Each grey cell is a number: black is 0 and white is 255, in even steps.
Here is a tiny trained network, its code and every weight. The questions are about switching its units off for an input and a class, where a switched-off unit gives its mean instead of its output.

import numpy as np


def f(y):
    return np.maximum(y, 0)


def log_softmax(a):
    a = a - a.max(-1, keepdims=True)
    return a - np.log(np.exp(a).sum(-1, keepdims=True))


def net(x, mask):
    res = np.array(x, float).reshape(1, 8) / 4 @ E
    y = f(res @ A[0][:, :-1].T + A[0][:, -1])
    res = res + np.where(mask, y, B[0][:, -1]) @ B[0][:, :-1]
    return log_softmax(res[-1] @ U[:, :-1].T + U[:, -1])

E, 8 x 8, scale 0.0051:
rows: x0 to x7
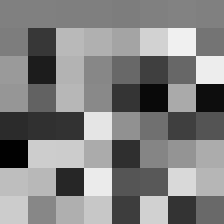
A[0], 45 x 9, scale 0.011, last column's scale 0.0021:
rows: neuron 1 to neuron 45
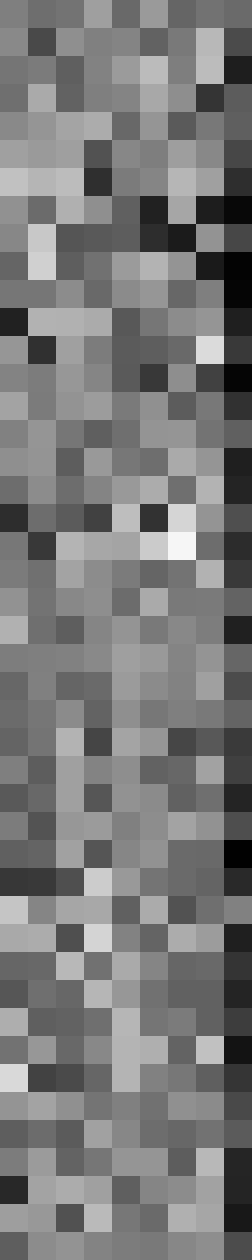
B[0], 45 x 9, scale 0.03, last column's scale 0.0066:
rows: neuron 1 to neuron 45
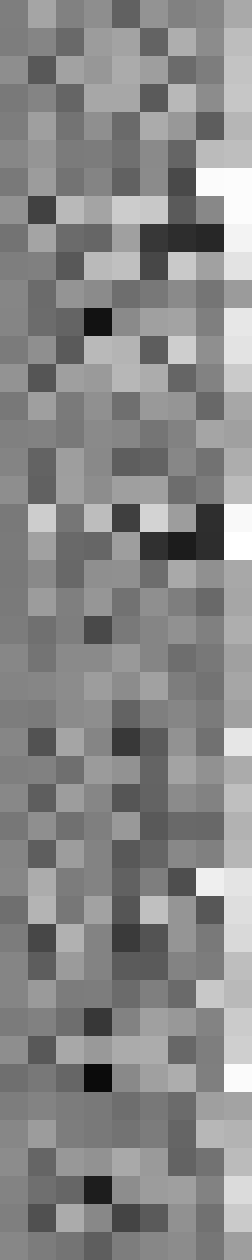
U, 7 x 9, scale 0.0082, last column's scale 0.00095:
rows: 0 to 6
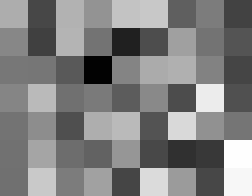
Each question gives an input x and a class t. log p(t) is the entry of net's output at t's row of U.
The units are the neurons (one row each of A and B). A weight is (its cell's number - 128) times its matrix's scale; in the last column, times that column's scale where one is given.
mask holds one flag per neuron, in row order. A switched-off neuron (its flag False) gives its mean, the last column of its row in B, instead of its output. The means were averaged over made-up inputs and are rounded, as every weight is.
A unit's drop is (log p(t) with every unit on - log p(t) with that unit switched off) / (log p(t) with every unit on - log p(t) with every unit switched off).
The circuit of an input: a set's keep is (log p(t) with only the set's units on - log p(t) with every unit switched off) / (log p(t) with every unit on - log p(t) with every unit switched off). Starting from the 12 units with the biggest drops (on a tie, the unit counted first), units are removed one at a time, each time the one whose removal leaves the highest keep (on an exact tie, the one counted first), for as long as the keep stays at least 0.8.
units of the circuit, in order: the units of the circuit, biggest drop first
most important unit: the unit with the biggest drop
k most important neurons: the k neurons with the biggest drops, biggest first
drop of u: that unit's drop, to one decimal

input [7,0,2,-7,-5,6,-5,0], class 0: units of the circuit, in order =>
neuron 38
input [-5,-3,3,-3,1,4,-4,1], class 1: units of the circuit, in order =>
neuron 27; neuron 29
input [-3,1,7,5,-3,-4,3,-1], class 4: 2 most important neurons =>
neuron 13; neuron 2
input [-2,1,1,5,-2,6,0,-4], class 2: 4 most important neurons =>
neuron 12; neuron 43; neuron 38; neuron 3
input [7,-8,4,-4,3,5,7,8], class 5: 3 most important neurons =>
neuron 9; neuron 19; neuron 27
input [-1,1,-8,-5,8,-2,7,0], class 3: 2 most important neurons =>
neuron 32; neuron 36
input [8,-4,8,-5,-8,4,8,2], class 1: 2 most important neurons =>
neuron 34; neuron 44
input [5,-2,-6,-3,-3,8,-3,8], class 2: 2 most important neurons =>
neuron 12; neuron 43
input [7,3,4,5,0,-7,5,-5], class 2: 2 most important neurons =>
neuron 39; neuron 37
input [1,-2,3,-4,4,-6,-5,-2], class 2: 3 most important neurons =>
neuron 39; neuron 37; neuron 34
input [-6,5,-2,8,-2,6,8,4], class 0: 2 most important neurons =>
neuron 8; neuron 14
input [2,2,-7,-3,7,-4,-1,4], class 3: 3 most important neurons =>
neuron 32; neuron 36; neuron 13
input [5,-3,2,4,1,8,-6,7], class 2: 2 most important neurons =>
neuron 12; neuron 43
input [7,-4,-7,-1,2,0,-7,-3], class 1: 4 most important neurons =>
neuron 27; neuron 13; neuron 29; neuron 31
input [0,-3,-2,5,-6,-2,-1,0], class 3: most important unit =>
neuron 7
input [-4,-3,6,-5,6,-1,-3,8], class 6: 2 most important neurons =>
neuron 33; neuron 7
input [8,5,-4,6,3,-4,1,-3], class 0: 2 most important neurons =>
neuron 8; neuron 9
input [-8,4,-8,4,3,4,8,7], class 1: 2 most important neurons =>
neuron 34; neuron 44
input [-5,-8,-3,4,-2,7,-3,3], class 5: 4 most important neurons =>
neuron 9; neuron 39; neuron 37; neuron 23
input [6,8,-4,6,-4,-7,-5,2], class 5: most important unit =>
neuron 20
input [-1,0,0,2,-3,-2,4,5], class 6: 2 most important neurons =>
neuron 33; neuron 27
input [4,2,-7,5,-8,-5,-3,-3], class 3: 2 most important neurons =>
neuron 7; neuron 6
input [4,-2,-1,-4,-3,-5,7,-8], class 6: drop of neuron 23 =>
-0.1
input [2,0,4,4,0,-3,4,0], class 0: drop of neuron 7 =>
-0.1
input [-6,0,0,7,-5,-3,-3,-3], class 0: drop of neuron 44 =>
0.0
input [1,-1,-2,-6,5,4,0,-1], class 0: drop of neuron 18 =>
0.1
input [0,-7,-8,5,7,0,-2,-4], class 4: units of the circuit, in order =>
neuron 10
